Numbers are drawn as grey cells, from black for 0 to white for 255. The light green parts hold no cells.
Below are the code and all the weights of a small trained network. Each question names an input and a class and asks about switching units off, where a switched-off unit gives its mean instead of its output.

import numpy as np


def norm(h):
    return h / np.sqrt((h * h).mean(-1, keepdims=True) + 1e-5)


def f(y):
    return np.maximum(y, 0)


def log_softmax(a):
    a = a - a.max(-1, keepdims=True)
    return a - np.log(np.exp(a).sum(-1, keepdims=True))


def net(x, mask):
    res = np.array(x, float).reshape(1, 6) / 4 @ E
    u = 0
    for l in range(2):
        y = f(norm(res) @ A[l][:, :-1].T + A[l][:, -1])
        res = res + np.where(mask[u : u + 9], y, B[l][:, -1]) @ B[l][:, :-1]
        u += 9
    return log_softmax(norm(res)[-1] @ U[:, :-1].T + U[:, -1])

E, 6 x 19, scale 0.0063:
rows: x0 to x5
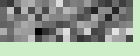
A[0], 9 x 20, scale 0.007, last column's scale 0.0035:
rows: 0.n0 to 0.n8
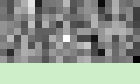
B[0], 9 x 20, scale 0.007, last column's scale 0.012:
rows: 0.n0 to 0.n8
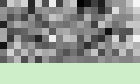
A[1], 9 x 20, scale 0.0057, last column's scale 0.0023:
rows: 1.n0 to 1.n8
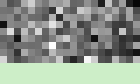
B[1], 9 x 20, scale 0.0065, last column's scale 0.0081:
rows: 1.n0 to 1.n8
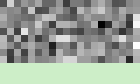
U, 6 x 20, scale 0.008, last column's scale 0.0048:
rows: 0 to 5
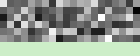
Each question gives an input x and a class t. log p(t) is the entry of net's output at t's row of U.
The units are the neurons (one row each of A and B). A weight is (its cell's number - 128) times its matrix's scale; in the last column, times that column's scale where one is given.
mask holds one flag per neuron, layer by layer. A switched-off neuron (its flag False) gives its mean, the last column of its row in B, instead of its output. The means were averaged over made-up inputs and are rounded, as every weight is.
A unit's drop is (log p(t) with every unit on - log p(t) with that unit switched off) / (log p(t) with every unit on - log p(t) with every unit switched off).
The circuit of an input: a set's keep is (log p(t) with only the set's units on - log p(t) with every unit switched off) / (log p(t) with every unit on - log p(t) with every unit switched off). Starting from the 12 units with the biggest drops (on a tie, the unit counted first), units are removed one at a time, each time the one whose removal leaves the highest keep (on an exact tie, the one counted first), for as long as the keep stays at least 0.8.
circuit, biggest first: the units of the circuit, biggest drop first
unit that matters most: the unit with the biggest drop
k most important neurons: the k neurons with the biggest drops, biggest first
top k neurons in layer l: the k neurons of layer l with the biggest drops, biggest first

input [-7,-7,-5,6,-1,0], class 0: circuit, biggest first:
(0.n0)
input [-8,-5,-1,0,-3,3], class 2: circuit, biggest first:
(0.n0 0.n3 0.n5)
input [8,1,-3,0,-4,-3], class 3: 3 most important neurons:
(0.n5 0.n4 0.n1)
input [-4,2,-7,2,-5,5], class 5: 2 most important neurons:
(0.n0 0.n5)
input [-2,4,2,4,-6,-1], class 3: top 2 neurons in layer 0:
(0.n5 0.n4)
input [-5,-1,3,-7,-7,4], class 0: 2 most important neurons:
(0.n0 0.n1)
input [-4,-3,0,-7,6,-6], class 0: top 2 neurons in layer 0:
(0.n0 0.n4)
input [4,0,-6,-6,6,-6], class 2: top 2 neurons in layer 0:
(0.n0 0.n6)
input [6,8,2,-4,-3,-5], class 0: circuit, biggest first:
(0.n0 1.n7)
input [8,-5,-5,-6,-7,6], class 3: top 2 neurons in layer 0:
(0.n5 0.n7)
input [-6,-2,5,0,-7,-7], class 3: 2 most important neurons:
(0.n5 1.n4)
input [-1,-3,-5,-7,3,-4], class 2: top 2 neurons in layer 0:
(0.n0 0.n6)
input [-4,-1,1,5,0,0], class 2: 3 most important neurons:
(0.n0 0.n5 0.n3)
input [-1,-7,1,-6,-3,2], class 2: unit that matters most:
0.n3
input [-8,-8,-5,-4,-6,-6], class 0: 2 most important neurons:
(0.n0 0.n3)
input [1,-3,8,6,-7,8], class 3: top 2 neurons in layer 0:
(0.n5 0.n6)
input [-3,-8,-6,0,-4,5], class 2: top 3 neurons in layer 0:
(0.n0 0.n3 0.n5)
